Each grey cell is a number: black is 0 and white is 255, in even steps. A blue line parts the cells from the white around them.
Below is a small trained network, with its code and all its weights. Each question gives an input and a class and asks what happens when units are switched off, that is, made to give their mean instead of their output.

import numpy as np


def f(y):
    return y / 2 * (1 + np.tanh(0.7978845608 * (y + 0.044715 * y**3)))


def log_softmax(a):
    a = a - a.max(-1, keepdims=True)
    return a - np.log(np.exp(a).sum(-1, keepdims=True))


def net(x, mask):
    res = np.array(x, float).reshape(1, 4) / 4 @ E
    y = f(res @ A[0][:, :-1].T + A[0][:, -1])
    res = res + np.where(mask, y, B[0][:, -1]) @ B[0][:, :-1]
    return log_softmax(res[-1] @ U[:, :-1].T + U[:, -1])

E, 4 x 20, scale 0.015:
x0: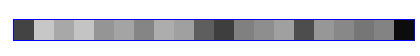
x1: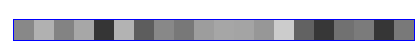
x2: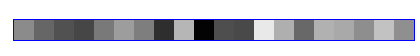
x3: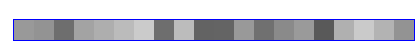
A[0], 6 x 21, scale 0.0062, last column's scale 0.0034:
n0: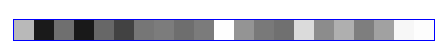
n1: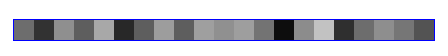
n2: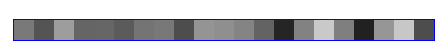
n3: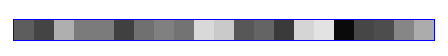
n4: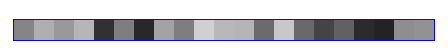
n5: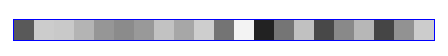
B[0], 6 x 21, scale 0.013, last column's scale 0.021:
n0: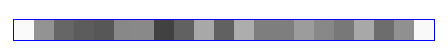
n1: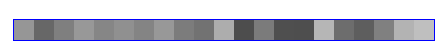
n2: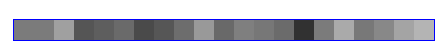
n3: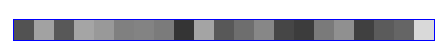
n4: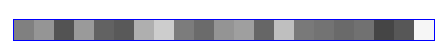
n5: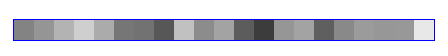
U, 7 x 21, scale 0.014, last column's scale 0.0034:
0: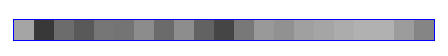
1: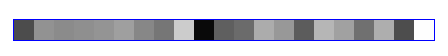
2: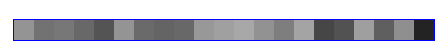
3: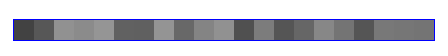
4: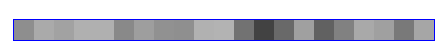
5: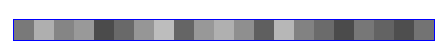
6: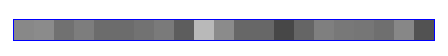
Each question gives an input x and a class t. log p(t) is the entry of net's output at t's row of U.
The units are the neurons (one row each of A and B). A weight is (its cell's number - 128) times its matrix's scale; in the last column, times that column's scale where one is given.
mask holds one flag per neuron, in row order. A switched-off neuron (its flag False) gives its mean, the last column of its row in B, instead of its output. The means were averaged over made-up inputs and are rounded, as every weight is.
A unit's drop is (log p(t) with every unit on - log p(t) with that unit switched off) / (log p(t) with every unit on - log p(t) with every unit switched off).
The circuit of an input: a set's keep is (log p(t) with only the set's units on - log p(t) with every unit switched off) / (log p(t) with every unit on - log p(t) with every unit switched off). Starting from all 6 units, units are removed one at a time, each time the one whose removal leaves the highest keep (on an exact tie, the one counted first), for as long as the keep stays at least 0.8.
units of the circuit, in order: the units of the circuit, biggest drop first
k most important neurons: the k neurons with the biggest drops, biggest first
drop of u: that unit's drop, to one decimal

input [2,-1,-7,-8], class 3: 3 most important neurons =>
[n3; n1; n0]
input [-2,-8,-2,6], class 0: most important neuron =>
[n3]
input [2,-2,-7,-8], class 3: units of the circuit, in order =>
[n0; n1]
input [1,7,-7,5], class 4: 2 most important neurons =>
[n5; n3]
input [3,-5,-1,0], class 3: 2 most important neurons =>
[n0; n5]
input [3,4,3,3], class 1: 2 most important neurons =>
[n0; n4]
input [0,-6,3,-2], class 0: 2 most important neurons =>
[n3; n4]
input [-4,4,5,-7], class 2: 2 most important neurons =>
[n0; n1]
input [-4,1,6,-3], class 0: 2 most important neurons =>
[n4; n3]
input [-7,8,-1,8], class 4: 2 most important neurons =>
[n5; n2]
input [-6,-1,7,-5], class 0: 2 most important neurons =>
[n4; n0]
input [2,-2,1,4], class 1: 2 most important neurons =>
[n0; n5]
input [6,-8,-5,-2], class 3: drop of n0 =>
0.4
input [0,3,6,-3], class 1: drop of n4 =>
0.1
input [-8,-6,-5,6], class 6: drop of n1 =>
0.0
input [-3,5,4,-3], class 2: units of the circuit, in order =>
[n3]
